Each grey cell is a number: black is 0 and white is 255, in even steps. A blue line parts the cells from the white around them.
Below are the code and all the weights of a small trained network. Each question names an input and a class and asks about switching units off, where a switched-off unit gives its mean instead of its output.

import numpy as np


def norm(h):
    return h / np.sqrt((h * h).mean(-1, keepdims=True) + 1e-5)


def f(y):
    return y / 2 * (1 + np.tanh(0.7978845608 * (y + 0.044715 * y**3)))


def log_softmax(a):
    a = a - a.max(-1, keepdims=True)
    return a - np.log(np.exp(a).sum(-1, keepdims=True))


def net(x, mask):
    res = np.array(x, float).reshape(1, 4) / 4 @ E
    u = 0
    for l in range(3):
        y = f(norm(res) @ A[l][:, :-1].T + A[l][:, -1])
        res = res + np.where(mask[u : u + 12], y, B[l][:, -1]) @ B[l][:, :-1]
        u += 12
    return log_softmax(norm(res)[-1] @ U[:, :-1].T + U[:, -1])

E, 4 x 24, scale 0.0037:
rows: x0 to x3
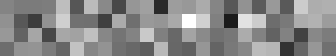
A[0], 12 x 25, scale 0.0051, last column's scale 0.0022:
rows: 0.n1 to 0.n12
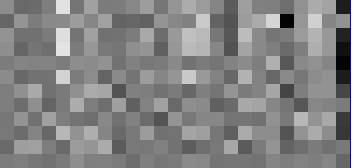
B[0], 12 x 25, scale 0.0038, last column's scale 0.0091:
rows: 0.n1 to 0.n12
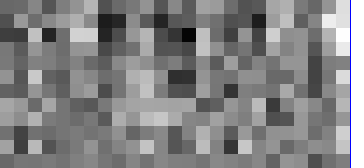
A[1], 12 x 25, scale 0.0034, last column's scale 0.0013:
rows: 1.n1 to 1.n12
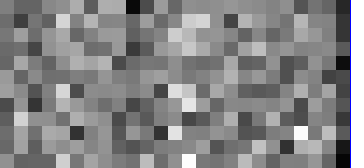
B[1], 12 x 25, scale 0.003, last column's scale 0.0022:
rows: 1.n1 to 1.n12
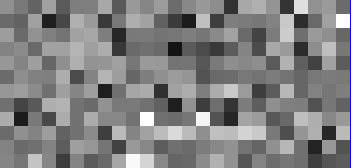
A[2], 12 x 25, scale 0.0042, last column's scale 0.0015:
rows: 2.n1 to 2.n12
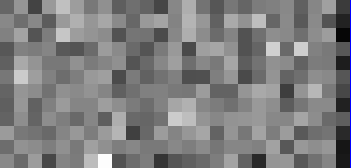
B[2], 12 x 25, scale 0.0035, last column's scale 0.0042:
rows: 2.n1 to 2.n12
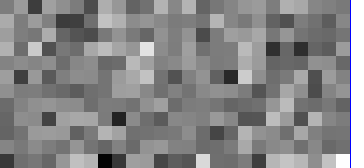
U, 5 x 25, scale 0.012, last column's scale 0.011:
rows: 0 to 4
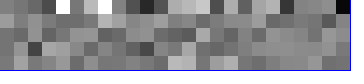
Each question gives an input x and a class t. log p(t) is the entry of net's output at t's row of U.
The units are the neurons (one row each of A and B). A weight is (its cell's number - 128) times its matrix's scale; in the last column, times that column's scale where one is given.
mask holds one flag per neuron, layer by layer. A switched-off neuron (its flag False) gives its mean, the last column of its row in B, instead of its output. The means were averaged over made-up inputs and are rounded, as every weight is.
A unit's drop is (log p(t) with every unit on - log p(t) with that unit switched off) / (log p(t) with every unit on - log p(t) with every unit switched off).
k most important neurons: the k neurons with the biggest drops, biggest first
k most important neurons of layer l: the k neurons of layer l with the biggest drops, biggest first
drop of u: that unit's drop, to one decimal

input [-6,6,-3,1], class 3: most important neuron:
0.n3
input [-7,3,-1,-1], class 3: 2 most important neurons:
0.n6, 0.n11
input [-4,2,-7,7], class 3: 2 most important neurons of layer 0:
0.n3, 0.n6
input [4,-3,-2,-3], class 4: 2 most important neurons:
0.n3, 0.n6
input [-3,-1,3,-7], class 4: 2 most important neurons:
0.n3, 0.n4
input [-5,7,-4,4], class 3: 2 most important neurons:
0.n3, 0.n11
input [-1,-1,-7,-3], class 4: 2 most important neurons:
0.n3, 0.n6
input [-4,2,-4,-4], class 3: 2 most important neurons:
0.n3, 1.n4
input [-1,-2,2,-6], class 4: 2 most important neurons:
0.n3, 0.n6
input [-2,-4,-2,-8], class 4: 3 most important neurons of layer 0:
0.n3, 0.n6, 0.n4
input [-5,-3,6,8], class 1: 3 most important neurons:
0.n3, 0.n8, 0.n4
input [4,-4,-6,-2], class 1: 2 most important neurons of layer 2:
2.n4, 2.n12
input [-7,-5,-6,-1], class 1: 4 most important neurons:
0.n2, 0.n3, 0.n1, 0.n4
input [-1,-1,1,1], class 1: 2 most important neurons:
0.n2, 0.n3
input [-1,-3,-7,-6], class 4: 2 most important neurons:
0.n3, 0.n6
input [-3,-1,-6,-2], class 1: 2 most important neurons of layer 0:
0.n3, 0.n2
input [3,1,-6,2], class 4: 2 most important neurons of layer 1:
1.n10, 1.n2
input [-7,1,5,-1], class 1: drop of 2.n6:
0.0
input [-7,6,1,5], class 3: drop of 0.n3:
0.2
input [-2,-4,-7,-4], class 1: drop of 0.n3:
0.5
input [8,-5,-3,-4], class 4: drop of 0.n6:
0.1
